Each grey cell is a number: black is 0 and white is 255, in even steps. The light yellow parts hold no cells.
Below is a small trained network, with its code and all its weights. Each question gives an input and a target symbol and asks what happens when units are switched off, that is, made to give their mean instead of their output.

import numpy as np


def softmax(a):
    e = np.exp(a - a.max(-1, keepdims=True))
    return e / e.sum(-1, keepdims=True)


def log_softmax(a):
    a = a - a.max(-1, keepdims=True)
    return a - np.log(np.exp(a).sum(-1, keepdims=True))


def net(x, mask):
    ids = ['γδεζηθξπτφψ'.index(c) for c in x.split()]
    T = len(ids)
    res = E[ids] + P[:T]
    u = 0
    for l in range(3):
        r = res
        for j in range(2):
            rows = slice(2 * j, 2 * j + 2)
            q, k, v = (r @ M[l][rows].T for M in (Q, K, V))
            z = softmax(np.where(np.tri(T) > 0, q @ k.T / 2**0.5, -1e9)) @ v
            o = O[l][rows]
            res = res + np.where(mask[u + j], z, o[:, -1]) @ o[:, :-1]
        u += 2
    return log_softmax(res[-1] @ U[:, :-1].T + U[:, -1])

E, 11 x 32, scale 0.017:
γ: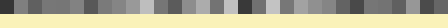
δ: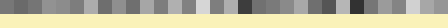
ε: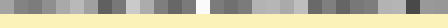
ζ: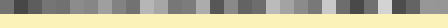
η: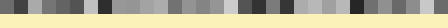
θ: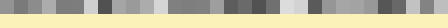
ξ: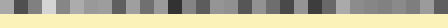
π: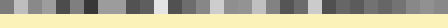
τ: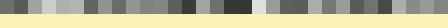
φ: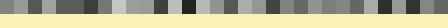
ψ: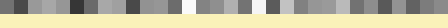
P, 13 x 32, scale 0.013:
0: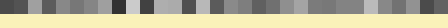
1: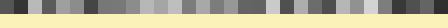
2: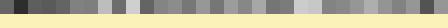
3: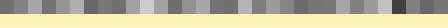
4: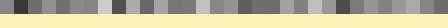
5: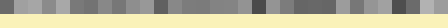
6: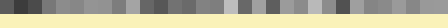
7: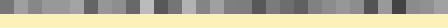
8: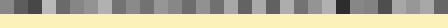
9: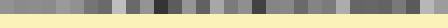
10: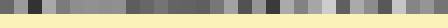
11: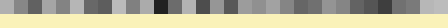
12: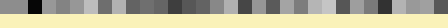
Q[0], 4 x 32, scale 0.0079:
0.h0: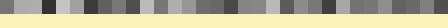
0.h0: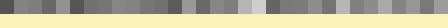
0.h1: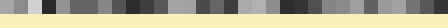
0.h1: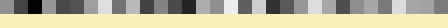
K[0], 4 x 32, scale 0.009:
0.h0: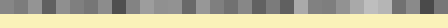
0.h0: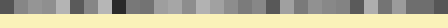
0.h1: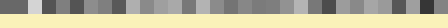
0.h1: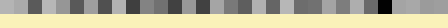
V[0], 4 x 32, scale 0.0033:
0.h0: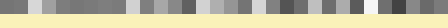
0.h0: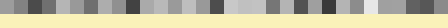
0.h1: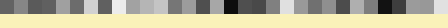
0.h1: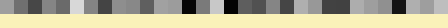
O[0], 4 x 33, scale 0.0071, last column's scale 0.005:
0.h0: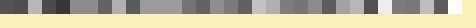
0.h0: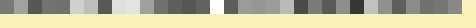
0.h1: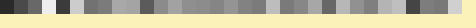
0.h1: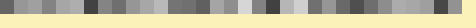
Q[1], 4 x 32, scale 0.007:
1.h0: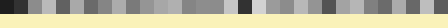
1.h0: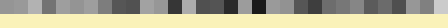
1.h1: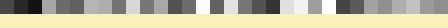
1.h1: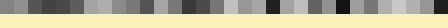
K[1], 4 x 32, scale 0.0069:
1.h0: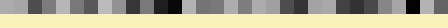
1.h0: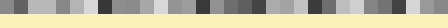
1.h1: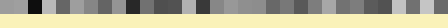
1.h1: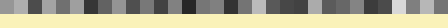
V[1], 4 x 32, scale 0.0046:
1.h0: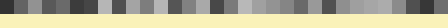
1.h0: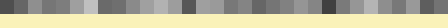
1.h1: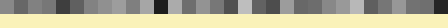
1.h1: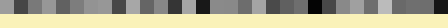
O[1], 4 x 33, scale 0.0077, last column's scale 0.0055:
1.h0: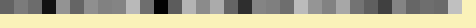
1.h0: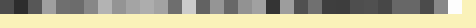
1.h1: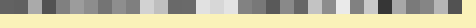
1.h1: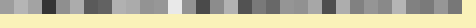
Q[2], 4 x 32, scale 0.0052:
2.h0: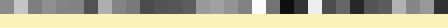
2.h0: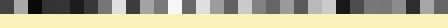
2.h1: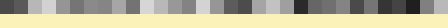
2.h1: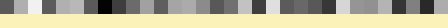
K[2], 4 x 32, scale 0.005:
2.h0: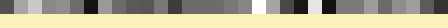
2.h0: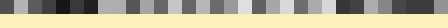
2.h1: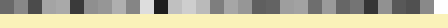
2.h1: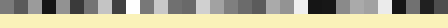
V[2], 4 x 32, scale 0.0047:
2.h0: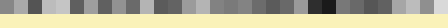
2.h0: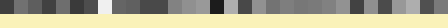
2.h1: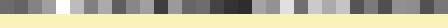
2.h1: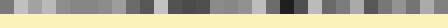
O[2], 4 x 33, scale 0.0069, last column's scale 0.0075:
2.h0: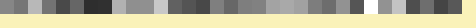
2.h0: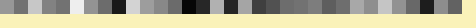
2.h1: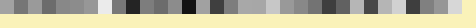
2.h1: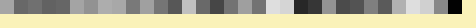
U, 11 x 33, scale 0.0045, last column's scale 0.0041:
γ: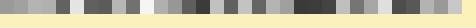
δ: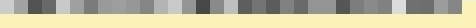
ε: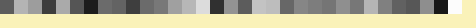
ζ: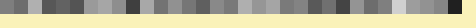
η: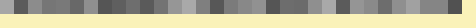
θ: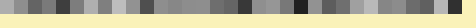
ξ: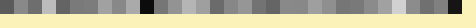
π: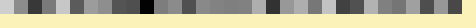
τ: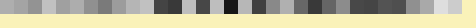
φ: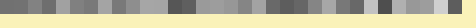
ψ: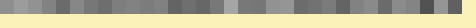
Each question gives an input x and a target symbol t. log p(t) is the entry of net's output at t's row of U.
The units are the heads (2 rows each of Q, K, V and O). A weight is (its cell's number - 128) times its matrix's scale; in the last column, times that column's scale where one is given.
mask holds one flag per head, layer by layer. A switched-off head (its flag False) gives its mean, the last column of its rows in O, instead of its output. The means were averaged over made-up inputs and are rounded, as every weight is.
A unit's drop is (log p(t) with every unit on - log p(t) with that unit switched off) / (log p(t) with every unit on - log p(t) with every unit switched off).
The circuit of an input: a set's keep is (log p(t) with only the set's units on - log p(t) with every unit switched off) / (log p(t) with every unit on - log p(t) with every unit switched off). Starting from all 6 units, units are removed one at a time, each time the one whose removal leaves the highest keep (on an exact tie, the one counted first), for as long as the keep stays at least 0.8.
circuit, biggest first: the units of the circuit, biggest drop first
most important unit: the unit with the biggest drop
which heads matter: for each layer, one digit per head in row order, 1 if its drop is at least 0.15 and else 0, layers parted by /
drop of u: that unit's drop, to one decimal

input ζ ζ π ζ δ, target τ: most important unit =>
2.h1
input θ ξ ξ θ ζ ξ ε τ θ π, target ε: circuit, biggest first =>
1.h0, 2.h0
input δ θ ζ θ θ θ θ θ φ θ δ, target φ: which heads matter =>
00 / 01 / 00
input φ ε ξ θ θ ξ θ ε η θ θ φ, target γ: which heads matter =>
00 / 10 / 00
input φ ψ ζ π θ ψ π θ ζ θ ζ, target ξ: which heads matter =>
11 / 00 / 00
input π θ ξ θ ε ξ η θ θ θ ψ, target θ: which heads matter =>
01 / 00 / 00
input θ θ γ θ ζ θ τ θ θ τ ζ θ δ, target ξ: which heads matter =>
11 / 00 / 00
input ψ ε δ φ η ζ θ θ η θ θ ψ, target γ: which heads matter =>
10 / 10 / 00
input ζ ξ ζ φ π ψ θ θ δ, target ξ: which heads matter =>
01 / 00 / 00
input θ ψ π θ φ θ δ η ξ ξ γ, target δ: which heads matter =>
00 / 01 / 00
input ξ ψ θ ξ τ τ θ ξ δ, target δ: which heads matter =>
00 / 01 / 00
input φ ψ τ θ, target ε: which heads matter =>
00 / 00 / 10
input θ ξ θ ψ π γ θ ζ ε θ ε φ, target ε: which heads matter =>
10 / 10 / 10
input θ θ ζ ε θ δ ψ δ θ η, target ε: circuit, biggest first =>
1.h0, 2.h1
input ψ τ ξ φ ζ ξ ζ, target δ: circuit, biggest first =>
1.h1
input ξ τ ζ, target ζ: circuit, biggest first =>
2.h1, 0.h1
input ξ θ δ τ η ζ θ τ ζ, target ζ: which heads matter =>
00 / 00 / 01
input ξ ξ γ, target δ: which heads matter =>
00 / 01 / 10
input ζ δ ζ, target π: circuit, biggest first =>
2.h1, 2.h0, 0.h1
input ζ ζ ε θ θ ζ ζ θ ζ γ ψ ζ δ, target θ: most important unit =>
0.h1
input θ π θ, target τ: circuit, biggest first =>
2.h1, 1.h1
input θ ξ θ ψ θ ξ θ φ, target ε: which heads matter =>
00 / 10 / 10
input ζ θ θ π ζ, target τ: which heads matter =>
00 / 00 / 01
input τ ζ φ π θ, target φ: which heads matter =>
01 / 01 / 00
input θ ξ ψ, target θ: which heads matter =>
11 / 00 / 00
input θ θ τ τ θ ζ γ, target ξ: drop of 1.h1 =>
0.0
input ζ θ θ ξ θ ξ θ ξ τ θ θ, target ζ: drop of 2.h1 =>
0.8
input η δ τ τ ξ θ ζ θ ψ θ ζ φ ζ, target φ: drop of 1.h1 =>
1.0
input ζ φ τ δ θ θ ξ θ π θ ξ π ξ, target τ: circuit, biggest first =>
2.h1
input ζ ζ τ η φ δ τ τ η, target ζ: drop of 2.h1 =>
0.8
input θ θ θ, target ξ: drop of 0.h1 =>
0.8
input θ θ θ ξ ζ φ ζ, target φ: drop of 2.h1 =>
0.0
